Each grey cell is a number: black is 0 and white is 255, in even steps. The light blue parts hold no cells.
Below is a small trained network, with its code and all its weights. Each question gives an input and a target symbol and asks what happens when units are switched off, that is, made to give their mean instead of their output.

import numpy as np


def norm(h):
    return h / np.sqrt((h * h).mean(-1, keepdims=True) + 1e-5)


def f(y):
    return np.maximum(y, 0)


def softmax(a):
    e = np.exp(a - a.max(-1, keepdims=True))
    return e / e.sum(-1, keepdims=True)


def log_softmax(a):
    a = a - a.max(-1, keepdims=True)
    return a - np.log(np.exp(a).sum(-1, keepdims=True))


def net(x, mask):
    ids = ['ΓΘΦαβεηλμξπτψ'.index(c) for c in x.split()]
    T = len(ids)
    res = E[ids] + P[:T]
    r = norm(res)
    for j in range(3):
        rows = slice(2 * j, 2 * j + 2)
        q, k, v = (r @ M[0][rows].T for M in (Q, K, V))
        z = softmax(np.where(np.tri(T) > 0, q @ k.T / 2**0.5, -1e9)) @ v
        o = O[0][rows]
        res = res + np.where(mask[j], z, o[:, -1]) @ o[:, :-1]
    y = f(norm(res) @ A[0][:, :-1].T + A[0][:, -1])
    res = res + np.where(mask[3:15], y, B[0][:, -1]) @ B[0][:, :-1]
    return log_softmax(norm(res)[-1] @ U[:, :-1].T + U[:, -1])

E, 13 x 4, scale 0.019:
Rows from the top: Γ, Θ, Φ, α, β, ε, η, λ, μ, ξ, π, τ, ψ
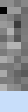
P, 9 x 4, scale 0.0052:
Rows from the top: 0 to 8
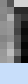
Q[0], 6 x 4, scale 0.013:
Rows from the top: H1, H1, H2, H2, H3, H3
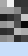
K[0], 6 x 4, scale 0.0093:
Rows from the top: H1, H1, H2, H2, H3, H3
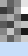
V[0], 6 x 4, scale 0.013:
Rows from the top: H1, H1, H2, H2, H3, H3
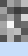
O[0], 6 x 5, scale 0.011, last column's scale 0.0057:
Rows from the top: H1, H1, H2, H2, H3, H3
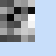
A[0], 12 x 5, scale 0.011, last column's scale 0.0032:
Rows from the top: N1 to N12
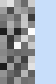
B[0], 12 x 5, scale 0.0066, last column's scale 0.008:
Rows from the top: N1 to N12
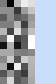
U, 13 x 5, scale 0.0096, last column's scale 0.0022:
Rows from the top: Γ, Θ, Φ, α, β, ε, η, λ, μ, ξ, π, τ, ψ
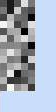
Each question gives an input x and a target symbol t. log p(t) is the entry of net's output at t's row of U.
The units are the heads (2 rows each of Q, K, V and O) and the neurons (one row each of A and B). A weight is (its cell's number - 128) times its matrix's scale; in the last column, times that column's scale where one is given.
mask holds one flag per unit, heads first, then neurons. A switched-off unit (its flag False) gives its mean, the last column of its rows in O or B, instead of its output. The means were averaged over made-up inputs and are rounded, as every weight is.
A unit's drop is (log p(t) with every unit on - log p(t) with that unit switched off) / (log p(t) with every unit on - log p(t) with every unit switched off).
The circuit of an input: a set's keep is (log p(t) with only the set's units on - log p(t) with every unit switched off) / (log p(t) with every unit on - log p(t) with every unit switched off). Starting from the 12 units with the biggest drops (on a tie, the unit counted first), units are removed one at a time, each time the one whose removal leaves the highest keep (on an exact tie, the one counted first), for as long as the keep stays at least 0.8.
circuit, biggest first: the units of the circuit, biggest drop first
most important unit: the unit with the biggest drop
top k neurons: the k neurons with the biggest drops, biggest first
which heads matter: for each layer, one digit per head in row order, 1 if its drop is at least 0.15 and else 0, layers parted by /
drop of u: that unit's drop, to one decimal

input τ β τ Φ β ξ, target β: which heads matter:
010
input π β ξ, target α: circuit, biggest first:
(H1)
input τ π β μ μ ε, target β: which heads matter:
010
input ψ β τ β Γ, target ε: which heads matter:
000
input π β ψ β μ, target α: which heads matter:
100
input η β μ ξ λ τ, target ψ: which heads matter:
101
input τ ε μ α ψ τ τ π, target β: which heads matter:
010
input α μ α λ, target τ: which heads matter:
100
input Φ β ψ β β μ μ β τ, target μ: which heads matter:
100
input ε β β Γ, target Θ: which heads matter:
001
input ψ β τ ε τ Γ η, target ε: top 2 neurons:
(N1; N6)
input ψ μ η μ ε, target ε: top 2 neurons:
(N1; N7)
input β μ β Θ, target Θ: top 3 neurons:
(N10; N5; N7)
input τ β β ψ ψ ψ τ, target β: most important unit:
H2
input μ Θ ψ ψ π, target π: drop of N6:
0.0
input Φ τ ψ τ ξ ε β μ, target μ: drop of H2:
0.1
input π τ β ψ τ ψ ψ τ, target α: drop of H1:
0.6
